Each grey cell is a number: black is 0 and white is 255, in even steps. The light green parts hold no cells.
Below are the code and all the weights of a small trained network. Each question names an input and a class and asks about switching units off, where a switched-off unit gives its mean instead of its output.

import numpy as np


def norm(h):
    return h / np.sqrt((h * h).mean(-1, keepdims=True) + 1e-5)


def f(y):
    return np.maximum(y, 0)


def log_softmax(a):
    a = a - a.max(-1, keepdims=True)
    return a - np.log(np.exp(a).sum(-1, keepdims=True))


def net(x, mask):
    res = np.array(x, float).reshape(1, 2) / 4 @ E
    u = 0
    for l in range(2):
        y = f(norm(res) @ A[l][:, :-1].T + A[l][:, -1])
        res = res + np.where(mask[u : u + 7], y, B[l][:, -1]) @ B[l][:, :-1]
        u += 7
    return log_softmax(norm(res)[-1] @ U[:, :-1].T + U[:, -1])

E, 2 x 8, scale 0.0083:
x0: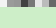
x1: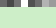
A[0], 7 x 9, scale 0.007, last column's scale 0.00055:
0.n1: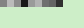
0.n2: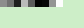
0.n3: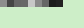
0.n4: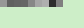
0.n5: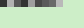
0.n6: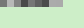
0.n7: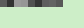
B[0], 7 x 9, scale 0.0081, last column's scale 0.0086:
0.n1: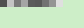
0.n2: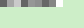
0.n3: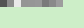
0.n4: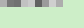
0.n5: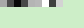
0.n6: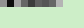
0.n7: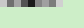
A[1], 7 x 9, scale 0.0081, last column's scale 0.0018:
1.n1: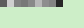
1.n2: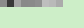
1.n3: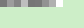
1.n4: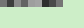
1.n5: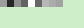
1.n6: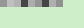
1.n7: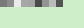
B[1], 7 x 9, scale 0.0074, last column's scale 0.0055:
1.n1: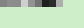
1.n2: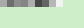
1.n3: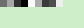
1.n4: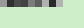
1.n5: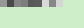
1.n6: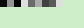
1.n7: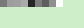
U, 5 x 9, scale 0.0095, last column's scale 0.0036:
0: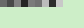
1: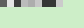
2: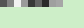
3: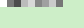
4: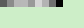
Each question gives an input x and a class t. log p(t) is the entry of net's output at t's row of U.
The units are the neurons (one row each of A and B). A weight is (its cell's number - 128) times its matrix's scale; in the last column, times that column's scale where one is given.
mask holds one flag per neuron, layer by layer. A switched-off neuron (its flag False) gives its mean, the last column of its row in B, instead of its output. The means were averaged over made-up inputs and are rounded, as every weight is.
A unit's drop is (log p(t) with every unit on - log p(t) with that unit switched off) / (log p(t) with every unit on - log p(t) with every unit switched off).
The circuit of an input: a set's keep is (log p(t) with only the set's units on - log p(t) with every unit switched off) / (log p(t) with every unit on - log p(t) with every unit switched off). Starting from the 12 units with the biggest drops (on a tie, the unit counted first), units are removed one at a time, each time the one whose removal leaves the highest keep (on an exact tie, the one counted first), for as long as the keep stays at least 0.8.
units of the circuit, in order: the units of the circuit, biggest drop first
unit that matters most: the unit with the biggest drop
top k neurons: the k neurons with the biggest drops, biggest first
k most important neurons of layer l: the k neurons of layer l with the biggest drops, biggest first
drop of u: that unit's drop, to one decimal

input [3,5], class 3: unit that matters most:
0.n1
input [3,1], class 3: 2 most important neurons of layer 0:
0.n2; 0.n4
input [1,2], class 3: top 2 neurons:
0.n2; 0.n1
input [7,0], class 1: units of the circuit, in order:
0.n5; 1.n6
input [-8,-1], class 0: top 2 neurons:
0.n5; 0.n1
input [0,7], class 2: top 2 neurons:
0.n5; 0.n4
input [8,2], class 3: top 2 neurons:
0.n2; 0.n4
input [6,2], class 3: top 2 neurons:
0.n2; 0.n4
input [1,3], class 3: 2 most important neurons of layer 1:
1.n6; 1.n2
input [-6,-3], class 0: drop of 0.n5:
0.2
